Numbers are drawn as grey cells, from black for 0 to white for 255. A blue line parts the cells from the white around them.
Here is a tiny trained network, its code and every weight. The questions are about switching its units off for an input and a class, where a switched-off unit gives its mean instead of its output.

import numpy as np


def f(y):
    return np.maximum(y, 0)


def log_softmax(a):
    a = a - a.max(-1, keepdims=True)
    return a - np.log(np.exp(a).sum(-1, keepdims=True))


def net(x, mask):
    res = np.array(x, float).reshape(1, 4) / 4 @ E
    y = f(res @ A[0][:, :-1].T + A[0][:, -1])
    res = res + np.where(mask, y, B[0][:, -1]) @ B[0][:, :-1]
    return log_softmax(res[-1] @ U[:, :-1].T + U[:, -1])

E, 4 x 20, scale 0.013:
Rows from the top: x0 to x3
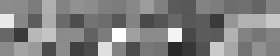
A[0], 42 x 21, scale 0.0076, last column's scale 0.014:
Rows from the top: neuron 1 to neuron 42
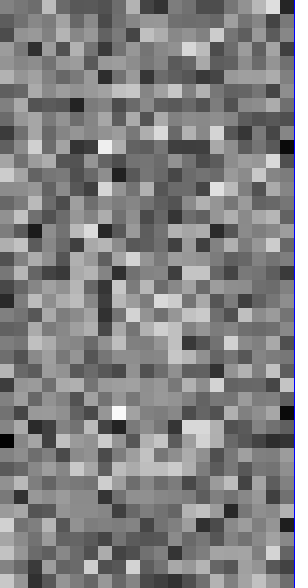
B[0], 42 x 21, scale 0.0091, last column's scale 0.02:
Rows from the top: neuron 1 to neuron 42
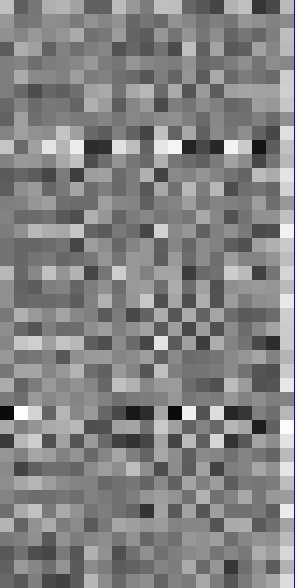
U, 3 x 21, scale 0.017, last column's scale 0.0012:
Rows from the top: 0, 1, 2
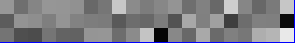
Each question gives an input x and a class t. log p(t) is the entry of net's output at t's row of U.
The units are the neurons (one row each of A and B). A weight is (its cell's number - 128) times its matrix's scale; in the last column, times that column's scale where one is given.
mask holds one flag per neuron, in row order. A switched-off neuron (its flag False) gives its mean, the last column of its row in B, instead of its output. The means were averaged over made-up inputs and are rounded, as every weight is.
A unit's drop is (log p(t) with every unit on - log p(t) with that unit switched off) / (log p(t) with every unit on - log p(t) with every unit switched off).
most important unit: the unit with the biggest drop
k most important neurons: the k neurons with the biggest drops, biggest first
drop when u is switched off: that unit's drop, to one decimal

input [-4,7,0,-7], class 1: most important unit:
neuron 4
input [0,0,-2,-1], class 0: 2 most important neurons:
[neuron 32; neuron 30]
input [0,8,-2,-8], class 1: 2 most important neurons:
[neuron 4; neuron 41]
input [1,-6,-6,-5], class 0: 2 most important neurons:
[neuron 20; neuron 31]
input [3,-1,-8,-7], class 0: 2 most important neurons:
[neuron 20; neuron 31]
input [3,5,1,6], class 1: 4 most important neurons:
[neuron 14; neuron 22; neuron 34; neuron 7]
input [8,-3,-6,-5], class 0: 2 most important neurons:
[neuron 20; neuron 31]
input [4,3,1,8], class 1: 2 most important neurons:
[neuron 14; neuron 35]
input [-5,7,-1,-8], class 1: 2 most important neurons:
[neuron 4; neuron 41]
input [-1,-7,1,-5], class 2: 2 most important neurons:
[neuron 22; neuron 34]
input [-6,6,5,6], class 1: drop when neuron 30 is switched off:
0.7
